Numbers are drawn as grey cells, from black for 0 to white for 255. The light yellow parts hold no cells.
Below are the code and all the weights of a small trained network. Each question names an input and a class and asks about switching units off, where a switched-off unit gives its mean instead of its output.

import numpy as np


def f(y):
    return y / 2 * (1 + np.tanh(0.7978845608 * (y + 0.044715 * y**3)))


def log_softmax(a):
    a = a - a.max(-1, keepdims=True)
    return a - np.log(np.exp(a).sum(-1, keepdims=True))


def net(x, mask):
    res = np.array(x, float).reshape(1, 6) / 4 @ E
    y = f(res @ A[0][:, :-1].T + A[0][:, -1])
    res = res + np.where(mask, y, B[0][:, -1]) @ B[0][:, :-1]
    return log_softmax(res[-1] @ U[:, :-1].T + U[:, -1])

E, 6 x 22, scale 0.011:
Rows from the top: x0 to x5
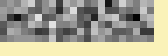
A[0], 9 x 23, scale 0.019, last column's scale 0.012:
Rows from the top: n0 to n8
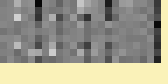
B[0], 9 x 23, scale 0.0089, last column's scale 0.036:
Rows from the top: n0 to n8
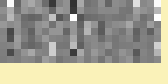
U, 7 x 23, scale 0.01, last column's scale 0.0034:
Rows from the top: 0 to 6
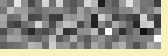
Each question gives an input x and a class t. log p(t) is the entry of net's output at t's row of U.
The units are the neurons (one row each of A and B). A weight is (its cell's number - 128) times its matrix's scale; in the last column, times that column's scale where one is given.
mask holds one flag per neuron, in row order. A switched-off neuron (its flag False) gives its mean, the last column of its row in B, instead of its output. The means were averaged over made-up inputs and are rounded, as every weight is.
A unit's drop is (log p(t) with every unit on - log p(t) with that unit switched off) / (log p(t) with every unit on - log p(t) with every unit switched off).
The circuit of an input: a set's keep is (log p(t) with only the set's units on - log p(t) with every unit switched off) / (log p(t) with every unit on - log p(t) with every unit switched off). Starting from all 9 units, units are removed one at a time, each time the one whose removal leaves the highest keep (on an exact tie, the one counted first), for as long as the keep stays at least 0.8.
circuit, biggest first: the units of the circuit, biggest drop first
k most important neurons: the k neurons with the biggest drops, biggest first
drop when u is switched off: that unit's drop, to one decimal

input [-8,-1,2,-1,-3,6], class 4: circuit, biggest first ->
(n2)
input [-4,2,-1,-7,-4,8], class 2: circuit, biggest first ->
(n2; n0)
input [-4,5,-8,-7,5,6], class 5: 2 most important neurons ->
(n2; n6)
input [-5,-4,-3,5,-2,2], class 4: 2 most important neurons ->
(n0; n2)
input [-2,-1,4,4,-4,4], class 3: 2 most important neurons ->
(n0; n6)
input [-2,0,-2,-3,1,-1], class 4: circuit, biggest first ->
(n0; n2)
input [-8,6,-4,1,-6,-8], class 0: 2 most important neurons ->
(n2; n0)
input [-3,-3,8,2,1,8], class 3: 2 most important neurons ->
(n0; n6)
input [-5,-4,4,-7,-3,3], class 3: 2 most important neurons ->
(n6; n0)
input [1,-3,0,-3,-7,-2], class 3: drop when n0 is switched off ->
0.1
